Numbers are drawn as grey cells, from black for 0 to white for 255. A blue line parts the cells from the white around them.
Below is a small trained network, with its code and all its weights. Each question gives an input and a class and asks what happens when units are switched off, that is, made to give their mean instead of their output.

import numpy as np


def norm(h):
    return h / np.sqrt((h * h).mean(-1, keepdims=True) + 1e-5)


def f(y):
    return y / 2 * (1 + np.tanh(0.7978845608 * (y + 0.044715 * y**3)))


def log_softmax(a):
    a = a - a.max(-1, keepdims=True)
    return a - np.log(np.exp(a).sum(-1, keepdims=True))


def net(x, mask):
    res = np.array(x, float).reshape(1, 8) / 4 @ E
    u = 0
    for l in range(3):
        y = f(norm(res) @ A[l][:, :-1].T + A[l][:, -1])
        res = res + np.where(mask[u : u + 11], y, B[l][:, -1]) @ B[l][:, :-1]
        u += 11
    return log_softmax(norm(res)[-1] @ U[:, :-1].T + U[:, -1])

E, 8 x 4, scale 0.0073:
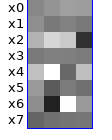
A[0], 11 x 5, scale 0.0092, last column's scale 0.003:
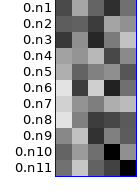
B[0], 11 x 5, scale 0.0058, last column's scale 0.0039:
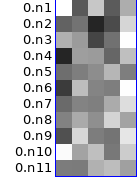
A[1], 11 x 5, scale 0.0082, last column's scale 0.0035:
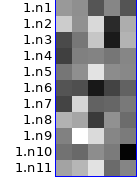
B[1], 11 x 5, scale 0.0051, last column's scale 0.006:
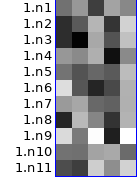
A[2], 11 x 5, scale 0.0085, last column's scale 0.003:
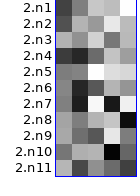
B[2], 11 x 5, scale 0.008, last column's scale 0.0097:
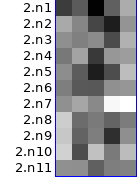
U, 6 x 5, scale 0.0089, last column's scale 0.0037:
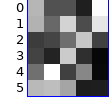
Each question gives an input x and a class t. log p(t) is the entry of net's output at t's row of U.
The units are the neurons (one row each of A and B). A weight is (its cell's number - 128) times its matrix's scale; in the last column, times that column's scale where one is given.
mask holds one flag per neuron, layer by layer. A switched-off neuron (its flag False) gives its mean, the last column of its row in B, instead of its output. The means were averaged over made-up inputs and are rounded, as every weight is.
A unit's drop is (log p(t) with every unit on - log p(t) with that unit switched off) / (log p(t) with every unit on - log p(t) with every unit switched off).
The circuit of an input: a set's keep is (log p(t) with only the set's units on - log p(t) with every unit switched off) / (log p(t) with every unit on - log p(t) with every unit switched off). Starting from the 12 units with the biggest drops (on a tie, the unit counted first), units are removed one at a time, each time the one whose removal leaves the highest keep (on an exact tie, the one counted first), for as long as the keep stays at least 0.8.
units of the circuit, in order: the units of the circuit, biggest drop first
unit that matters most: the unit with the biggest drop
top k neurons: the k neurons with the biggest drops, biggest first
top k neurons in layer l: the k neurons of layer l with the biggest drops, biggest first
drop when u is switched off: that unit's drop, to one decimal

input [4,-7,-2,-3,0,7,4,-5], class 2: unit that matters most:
0.n3
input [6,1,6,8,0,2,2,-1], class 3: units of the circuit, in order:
[1.n11 1.n2]
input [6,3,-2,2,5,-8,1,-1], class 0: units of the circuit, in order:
[2.n7 2.n5]
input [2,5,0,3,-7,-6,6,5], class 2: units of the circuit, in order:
[2.n7 1.n9]
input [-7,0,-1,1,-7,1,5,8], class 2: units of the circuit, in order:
[2.n7 1.n9 2.n4]
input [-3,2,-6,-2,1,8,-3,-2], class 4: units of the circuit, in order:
[2.n10 1.n3]
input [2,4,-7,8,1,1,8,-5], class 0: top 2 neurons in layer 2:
[2.n5 2.n9]
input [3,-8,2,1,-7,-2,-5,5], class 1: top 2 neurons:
[0.n10 2.n7]
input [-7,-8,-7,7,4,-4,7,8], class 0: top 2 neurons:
[2.n7 2.n9]
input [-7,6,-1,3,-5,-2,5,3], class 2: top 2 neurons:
[2.n7 1.n9]
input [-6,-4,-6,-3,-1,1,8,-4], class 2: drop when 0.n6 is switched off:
0.0
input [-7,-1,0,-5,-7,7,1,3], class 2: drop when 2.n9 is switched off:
0.1
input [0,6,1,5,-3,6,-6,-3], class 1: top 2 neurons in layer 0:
[0.n10 0.n1]
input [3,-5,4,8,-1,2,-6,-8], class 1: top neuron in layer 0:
[0.n1]
